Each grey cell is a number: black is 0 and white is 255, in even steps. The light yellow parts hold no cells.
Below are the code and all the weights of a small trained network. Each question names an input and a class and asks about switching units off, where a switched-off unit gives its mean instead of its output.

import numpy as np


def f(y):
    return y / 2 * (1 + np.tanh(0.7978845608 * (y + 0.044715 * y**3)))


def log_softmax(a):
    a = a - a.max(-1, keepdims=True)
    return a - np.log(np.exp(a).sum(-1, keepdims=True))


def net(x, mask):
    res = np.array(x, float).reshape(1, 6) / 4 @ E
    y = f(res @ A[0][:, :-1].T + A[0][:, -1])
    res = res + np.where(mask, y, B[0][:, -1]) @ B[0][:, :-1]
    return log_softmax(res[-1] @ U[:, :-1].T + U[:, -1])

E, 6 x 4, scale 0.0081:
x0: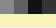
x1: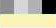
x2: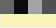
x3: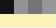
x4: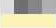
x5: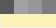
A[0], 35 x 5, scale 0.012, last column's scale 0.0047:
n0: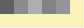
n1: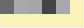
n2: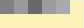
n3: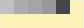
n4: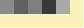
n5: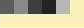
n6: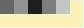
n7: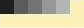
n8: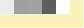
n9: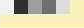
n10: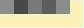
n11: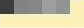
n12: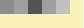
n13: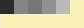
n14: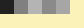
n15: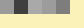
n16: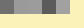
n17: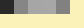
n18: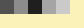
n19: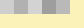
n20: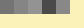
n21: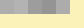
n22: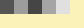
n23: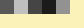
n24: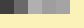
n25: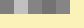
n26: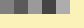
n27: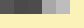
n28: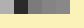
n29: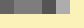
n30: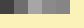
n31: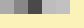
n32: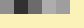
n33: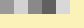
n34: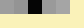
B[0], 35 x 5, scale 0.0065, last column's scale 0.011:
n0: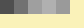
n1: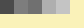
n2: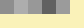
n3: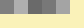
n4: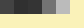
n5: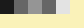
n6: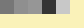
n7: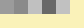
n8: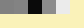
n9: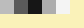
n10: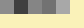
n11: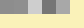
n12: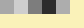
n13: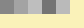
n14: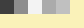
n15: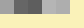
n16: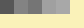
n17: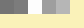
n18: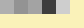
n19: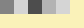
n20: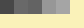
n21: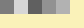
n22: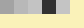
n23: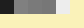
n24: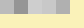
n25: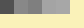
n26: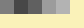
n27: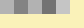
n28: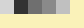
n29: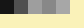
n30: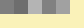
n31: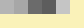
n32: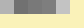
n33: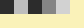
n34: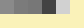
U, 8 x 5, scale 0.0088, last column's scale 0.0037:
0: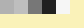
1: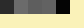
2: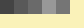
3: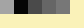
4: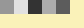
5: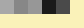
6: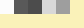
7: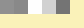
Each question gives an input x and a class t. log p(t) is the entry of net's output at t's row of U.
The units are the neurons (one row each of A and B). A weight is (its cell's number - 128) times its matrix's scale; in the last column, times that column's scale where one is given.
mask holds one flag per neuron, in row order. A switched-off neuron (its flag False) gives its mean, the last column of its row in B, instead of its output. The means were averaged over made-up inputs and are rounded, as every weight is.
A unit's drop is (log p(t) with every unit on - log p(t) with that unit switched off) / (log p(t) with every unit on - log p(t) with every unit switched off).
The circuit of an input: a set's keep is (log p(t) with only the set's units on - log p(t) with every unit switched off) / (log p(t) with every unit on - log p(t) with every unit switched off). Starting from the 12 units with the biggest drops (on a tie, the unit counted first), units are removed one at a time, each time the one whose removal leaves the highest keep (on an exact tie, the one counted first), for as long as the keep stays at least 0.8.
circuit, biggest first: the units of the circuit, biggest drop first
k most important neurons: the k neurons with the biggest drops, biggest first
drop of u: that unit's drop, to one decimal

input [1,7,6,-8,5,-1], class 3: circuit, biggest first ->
[n4]
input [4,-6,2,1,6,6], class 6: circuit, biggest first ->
[n5 n23]
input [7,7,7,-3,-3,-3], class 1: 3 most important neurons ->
[n5 n23 n29]
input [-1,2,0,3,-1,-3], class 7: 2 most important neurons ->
[n8 n9]
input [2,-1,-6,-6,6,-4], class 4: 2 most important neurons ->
[n19 n21]
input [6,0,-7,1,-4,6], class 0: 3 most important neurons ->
[n22 n18 n12]
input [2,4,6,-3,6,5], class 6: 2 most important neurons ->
[n9 n23]
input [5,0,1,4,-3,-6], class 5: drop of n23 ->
-0.1
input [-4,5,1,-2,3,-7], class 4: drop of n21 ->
0.1
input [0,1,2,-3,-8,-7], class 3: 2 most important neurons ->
[n33 n19]
